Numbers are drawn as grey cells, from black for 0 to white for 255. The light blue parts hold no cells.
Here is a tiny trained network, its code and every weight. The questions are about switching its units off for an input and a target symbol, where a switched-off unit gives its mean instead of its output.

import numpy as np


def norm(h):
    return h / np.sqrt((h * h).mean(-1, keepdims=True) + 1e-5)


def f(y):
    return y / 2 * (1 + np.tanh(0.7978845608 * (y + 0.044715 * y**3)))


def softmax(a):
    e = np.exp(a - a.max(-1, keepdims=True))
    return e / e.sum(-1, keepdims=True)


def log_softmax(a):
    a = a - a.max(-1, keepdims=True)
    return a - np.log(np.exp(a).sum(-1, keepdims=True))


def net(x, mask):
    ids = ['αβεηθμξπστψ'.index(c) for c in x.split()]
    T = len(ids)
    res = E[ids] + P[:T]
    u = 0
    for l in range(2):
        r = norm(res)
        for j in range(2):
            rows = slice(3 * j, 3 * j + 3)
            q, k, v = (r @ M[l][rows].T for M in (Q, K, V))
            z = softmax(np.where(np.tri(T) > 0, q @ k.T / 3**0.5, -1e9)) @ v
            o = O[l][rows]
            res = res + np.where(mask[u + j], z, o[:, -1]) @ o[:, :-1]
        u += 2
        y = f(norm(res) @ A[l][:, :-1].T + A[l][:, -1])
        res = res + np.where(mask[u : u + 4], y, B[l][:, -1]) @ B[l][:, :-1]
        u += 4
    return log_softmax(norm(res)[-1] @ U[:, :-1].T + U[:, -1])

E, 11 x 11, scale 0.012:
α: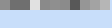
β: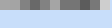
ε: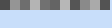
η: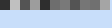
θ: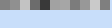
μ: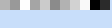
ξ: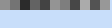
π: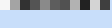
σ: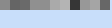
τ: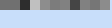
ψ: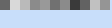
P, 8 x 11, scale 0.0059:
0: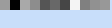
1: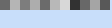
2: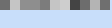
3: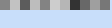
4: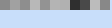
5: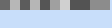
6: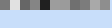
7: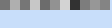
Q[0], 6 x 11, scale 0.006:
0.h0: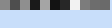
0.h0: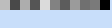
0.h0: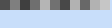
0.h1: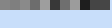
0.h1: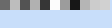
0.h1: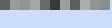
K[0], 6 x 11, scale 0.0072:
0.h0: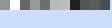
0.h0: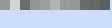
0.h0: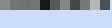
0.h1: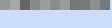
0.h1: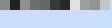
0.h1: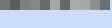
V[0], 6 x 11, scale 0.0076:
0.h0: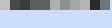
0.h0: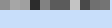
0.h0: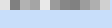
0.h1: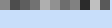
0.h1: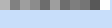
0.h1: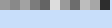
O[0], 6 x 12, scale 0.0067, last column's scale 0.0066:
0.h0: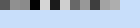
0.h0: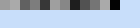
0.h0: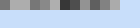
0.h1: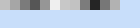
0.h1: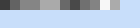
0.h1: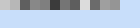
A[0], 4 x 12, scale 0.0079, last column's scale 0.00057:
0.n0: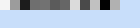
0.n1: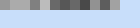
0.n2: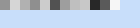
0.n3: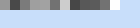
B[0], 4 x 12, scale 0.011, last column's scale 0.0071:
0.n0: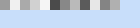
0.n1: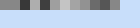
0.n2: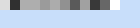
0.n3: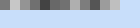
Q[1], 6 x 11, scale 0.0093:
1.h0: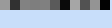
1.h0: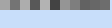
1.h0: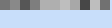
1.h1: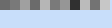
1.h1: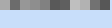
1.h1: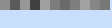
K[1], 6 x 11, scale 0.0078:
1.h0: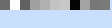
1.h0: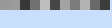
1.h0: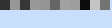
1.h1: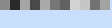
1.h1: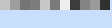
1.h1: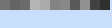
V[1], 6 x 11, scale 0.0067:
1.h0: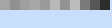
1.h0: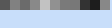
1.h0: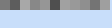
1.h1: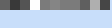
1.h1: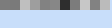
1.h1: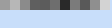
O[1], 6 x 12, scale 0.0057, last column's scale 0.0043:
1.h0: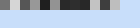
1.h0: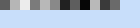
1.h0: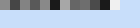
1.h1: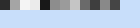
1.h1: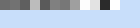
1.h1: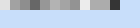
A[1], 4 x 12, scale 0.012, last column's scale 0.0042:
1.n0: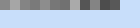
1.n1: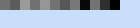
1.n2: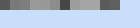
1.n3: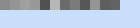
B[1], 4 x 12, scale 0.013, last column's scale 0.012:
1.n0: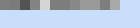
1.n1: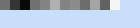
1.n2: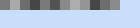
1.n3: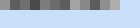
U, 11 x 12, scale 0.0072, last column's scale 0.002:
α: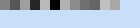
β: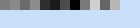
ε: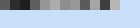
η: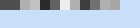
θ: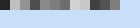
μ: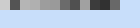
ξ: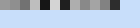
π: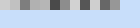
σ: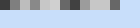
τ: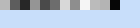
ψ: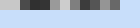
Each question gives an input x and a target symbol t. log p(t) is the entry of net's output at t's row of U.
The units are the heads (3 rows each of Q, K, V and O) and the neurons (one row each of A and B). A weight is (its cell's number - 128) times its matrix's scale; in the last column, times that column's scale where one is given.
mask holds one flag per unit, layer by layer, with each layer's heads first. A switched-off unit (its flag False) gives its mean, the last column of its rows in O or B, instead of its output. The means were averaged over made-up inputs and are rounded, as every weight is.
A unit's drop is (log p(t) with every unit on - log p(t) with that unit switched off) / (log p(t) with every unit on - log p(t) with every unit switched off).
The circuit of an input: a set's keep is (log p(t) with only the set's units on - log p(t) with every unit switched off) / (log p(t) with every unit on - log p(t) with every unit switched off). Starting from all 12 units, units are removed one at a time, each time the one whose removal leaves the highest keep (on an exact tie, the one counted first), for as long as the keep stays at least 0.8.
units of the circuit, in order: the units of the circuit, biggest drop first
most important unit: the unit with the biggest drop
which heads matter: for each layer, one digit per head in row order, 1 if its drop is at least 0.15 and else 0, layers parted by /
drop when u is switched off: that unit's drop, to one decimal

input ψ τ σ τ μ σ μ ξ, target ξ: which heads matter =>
10 / 00
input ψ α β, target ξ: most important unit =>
0.h0
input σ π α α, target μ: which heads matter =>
00 / 00
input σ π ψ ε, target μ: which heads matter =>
01 / 00
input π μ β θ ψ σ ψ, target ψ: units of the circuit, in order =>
0.h0, 0.h1
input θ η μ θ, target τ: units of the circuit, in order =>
1.h0, 0.h1
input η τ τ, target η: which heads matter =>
11 / 00
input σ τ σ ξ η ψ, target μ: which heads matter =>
01 / 00
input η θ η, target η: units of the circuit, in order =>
0.h0, 1.h1
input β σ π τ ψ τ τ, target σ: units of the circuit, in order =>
0.h1, 1.n1
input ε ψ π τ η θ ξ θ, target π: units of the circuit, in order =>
0.n0, 0.h1
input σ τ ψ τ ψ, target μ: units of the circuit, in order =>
0.h1, 0.n2
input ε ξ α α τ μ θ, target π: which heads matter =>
00 / 00
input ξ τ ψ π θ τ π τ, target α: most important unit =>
0.h0
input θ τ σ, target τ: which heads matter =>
00 / 10
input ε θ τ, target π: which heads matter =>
00 / 00
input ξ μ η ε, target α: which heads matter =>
10 / 00
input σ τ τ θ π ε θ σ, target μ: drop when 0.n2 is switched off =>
0.2
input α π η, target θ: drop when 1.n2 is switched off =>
0.2
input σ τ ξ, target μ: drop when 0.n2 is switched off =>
0.2
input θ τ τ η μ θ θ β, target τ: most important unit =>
1.h0
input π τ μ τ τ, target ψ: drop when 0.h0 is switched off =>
0.6
